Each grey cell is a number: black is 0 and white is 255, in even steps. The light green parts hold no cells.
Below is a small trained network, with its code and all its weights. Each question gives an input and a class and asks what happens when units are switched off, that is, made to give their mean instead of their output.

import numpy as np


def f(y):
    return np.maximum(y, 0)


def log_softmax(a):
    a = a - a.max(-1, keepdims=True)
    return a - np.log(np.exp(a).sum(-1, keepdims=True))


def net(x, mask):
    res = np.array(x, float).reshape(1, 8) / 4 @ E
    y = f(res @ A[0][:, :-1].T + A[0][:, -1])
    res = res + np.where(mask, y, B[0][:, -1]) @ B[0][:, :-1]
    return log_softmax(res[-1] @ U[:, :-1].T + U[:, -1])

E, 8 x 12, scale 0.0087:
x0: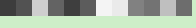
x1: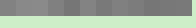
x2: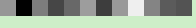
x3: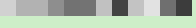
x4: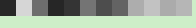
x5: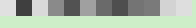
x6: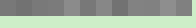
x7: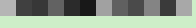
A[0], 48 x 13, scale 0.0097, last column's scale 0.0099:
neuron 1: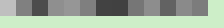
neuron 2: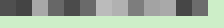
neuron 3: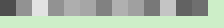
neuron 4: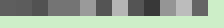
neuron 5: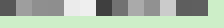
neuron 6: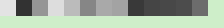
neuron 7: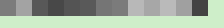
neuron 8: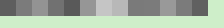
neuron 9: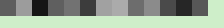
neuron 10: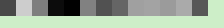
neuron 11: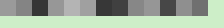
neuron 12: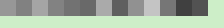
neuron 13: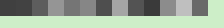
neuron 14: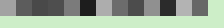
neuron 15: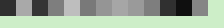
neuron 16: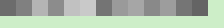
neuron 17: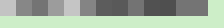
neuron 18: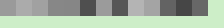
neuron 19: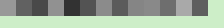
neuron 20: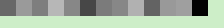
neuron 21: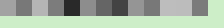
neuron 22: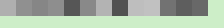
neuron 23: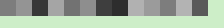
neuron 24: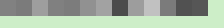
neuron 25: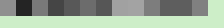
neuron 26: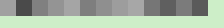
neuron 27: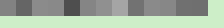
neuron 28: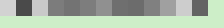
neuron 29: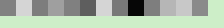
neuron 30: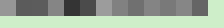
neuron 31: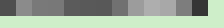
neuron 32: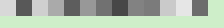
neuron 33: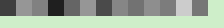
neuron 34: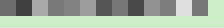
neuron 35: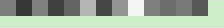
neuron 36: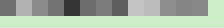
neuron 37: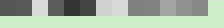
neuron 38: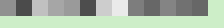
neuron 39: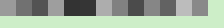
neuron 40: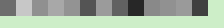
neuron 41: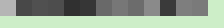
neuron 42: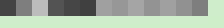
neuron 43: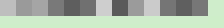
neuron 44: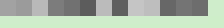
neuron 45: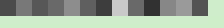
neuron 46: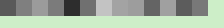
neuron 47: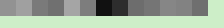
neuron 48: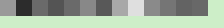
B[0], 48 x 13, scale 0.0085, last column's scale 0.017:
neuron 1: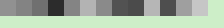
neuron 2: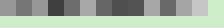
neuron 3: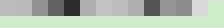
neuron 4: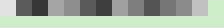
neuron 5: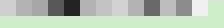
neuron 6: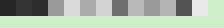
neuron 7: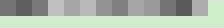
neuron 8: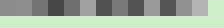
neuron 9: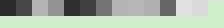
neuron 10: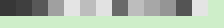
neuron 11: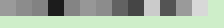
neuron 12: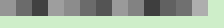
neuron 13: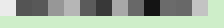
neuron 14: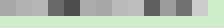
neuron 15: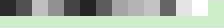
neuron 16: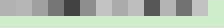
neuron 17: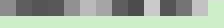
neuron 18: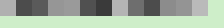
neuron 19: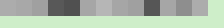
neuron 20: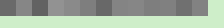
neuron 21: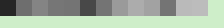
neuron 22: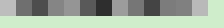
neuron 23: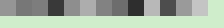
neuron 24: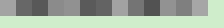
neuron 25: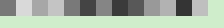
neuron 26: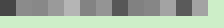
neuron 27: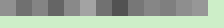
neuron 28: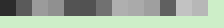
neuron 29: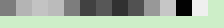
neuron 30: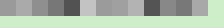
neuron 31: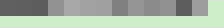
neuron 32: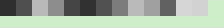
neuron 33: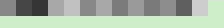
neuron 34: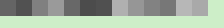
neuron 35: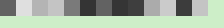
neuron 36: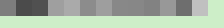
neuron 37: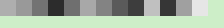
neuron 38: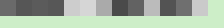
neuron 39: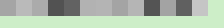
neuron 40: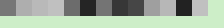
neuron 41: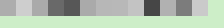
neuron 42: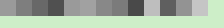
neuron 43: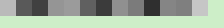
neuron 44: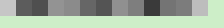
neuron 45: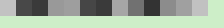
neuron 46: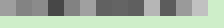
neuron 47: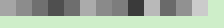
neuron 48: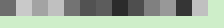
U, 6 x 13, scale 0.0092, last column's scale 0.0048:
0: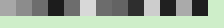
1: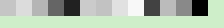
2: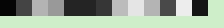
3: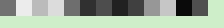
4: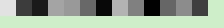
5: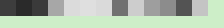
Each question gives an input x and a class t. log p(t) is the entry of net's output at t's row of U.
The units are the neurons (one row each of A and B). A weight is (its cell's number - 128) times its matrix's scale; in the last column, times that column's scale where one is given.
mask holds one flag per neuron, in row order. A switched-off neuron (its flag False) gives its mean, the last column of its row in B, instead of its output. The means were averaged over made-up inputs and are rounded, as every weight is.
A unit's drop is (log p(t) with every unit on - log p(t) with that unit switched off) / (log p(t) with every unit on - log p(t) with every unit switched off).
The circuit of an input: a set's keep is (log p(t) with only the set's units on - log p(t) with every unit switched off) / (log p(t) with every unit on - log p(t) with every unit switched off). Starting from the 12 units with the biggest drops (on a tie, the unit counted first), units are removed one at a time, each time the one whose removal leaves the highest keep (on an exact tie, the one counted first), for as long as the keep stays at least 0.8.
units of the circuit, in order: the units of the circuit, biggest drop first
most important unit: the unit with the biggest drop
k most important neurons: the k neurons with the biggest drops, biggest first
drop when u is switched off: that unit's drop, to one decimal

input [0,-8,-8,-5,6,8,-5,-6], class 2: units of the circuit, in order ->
[neuron 32]
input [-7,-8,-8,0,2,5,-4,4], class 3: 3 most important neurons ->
[neuron 29; neuron 40; neuron 37]
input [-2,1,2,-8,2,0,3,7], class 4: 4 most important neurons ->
[neuron 13; neuron 45; neuron 4; neuron 5]
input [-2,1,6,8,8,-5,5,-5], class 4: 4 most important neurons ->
[neuron 22; neuron 18; neuron 44; neuron 6]
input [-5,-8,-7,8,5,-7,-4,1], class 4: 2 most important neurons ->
[neuron 43; neuron 18]
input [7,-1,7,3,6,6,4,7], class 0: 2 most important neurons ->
[neuron 37; neuron 42]
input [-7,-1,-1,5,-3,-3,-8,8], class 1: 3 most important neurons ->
[neuron 41; neuron 14; neuron 39]
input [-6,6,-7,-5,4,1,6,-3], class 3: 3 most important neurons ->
[neuron 29; neuron 40; neuron 37]
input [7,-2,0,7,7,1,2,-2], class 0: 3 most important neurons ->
[neuron 37; neuron 42; neuron 2]
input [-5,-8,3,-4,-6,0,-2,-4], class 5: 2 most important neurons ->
[neuron 6; neuron 37]
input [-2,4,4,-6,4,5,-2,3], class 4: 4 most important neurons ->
[neuron 13; neuron 15; neuron 4; neuron 9]
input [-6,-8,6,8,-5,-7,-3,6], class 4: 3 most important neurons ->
[neuron 22; neuron 43; neuron 18]
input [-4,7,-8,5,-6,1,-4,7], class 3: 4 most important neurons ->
[neuron 29; neuron 40; neuron 5; neuron 3]
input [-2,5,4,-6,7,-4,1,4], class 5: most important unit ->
neuron 10
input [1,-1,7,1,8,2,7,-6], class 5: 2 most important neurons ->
[neuron 10; neuron 29]
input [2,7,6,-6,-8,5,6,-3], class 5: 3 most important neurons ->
[neuron 6; neuron 38; neuron 29]
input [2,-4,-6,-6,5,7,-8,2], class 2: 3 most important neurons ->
[neuron 32; neuron 21; neuron 34]
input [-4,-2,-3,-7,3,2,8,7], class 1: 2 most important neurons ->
[neuron 14; neuron 39]
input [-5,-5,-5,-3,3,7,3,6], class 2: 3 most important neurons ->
[neuron 32; neuron 21; neuron 28]
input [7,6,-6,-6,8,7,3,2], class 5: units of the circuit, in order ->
[neuron 10]
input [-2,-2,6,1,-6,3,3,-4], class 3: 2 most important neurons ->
[neuron 35; neuron 48]
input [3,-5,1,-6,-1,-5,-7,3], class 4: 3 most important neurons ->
[neuron 13; neuron 45; neuron 4]
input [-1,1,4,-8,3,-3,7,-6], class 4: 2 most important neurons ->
[neuron 45; neuron 13]
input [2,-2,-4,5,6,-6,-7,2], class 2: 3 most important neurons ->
[neuron 9; neuron 15; neuron 6]
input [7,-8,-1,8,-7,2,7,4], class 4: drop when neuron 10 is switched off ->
0.1
